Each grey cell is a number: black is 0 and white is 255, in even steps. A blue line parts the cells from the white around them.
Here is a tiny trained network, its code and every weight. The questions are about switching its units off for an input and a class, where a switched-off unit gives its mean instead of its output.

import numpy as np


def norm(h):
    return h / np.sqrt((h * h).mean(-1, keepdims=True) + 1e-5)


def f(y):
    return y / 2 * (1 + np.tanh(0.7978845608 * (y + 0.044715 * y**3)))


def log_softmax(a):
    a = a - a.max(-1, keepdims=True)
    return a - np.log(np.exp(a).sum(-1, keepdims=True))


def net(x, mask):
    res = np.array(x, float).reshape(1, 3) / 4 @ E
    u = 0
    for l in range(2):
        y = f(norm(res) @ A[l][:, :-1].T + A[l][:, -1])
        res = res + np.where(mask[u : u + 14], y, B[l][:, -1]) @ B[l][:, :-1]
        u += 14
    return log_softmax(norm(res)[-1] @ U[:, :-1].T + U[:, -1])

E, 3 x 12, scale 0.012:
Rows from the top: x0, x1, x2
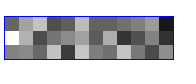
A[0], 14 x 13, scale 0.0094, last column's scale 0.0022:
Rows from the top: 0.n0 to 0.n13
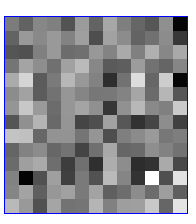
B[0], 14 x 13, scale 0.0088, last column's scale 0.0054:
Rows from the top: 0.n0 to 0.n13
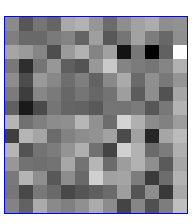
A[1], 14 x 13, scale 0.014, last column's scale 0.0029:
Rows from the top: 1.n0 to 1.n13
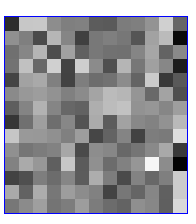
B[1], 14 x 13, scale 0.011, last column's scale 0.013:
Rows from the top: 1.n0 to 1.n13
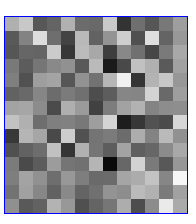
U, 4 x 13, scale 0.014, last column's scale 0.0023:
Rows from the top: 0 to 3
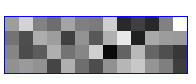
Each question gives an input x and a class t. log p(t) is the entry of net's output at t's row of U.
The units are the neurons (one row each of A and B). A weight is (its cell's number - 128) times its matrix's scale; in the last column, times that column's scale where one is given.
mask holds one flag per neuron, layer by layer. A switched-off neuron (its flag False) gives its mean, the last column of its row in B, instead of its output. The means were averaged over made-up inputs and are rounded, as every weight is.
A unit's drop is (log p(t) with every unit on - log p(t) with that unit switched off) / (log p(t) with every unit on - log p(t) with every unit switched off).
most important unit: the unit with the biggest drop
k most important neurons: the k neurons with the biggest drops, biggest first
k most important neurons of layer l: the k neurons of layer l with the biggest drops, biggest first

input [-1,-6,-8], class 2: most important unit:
1.n10
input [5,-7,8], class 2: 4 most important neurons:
1.n3; 0.n8; 0.n10; 0.n11
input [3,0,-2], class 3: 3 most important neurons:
0.n3; 0.n6; 0.n12
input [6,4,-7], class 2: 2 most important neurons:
1.n2; 1.n10
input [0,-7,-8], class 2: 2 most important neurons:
1.n10; 1.n2
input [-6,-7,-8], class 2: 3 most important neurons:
1.n10; 0.n8; 1.n9
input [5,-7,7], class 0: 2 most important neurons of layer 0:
0.n9; 0.n7
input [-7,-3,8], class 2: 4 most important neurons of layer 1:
1.n3; 1.n4; 1.n13; 1.n9
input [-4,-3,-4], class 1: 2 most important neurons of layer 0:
0.n8; 0.n11
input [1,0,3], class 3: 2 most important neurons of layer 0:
0.n10; 0.n1
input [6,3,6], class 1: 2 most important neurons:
1.n4; 0.n9
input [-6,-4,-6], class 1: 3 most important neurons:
1.n1; 1.n9; 0.n10
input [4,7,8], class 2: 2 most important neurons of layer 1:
1.n3; 1.n7
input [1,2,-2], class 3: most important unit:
1.n7
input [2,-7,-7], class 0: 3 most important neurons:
1.n7; 1.n0; 0.n10
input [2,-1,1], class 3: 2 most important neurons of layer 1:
1.n11; 1.n2
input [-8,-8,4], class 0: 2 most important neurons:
1.n7; 1.n0
